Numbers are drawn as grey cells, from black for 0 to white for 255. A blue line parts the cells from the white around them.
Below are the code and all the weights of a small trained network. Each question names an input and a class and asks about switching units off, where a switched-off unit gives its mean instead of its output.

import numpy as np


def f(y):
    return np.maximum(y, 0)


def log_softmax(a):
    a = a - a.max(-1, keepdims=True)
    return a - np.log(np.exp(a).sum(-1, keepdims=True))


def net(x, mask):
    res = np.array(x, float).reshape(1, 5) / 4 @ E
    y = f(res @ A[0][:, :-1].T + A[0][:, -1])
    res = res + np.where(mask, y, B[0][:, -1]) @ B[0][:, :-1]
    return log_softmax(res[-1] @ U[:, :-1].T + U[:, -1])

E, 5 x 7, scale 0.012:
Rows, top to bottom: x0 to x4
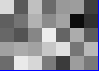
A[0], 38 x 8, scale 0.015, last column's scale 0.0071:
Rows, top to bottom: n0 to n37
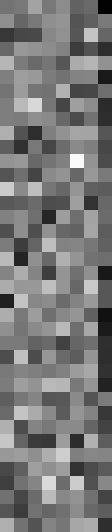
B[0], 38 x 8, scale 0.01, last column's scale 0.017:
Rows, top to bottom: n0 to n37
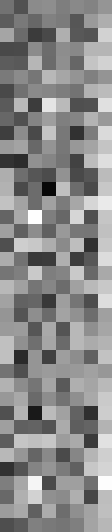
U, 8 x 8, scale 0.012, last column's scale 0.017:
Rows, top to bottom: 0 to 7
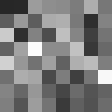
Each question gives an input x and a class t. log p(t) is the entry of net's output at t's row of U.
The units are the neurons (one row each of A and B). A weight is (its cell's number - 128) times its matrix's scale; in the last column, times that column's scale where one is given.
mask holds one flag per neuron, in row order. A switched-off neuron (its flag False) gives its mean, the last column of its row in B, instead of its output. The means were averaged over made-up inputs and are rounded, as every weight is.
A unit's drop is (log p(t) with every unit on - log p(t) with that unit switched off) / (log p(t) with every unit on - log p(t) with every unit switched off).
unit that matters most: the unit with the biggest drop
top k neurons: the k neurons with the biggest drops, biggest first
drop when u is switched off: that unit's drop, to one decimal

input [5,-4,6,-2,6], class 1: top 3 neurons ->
(n7; n29; n15)
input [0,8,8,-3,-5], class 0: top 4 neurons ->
(n33; n1; n31; n3)
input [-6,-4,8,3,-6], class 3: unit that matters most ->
n17
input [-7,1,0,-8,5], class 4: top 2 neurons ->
(n14; n24)
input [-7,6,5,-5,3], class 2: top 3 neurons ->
(n21; n25; n11)
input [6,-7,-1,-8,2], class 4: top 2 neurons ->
(n14; n28)
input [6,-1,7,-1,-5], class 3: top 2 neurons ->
(n17; n35)
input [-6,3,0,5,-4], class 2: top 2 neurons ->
(n2; n12)
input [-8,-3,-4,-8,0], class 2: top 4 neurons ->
(n25; n2; n21; n16)
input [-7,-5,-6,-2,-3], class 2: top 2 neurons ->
(n2; n12)
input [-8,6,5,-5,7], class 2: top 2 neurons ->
(n25; n21)
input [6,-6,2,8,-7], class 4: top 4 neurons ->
(n32; n20; n23; n7)
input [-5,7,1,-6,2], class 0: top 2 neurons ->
(n33; n3)
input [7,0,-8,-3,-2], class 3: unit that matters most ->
n31
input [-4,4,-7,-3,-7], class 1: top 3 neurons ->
(n2; n31; n34)
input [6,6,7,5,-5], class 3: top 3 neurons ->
(n17; n35; n11)
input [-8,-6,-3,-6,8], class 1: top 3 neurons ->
(n7; n29; n13)
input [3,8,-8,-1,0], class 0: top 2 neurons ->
(n33; n6)
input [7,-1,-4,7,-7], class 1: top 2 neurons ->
(n31; n9)
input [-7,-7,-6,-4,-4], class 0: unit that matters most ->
n9
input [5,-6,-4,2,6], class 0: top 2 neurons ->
(n11; n4)
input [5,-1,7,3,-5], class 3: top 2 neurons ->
(n17; n35)
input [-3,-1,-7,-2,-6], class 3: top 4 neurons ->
(n15; n31; n7; n29)
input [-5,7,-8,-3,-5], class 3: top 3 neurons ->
(n31; n15; n11)
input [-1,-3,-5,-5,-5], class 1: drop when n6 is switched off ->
0.0
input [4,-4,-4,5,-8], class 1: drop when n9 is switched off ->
0.1
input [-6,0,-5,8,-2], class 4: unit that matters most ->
n20
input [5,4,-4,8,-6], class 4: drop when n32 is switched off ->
0.3
